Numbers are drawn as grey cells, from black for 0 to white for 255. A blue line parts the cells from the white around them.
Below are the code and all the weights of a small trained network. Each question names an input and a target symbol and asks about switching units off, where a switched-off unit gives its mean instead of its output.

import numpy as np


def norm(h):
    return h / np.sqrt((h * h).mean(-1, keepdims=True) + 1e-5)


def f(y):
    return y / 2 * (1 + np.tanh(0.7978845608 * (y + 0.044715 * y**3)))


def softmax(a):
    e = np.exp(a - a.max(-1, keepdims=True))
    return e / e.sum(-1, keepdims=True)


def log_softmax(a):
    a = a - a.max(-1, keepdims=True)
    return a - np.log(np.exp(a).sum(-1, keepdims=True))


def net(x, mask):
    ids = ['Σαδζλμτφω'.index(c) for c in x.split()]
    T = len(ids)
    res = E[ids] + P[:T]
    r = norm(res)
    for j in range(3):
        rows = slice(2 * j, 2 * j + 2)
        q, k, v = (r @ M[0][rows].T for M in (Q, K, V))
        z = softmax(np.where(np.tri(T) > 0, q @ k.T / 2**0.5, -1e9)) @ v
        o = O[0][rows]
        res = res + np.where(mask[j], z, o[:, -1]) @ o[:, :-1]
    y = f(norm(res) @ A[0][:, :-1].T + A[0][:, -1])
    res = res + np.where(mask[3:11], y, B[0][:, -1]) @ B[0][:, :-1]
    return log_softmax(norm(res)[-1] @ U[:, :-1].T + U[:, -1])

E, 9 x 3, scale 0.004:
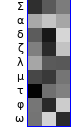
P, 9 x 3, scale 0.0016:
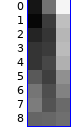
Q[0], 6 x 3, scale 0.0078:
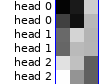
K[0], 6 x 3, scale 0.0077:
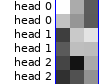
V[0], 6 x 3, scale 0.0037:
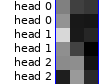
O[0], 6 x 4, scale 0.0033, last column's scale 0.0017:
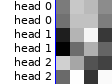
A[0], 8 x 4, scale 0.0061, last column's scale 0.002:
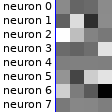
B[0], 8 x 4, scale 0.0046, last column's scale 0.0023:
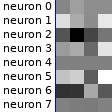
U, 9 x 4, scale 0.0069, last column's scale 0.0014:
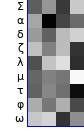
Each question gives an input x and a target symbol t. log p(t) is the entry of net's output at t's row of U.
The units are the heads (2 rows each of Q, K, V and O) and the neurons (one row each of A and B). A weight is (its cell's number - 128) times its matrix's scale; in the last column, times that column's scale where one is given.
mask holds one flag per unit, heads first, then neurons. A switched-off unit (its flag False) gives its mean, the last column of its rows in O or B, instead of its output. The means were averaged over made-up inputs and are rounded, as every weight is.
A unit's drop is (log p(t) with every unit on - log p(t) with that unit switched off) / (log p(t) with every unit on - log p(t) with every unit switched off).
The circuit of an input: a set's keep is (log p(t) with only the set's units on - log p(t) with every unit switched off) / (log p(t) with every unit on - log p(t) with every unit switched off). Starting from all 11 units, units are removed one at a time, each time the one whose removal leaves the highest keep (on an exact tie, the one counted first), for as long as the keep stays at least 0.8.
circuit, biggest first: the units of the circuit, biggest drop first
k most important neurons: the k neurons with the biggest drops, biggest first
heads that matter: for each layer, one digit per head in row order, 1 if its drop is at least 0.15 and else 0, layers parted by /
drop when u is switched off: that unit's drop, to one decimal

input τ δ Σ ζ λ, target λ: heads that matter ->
010
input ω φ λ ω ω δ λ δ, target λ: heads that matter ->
010
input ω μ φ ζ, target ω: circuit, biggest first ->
[neuron 5; head 2]
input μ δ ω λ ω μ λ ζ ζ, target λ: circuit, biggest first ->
[head 1]
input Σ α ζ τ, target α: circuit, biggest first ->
[head 0; head 1]
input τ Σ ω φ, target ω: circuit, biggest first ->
[head 2; neuron 5]
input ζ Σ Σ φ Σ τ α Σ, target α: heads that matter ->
001
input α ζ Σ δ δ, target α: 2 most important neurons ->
[neuron 1; neuron 5]
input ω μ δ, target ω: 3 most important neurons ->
[neuron 5; neuron 2; neuron 1]
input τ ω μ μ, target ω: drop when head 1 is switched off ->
-0.1
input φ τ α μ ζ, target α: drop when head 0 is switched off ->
1.1
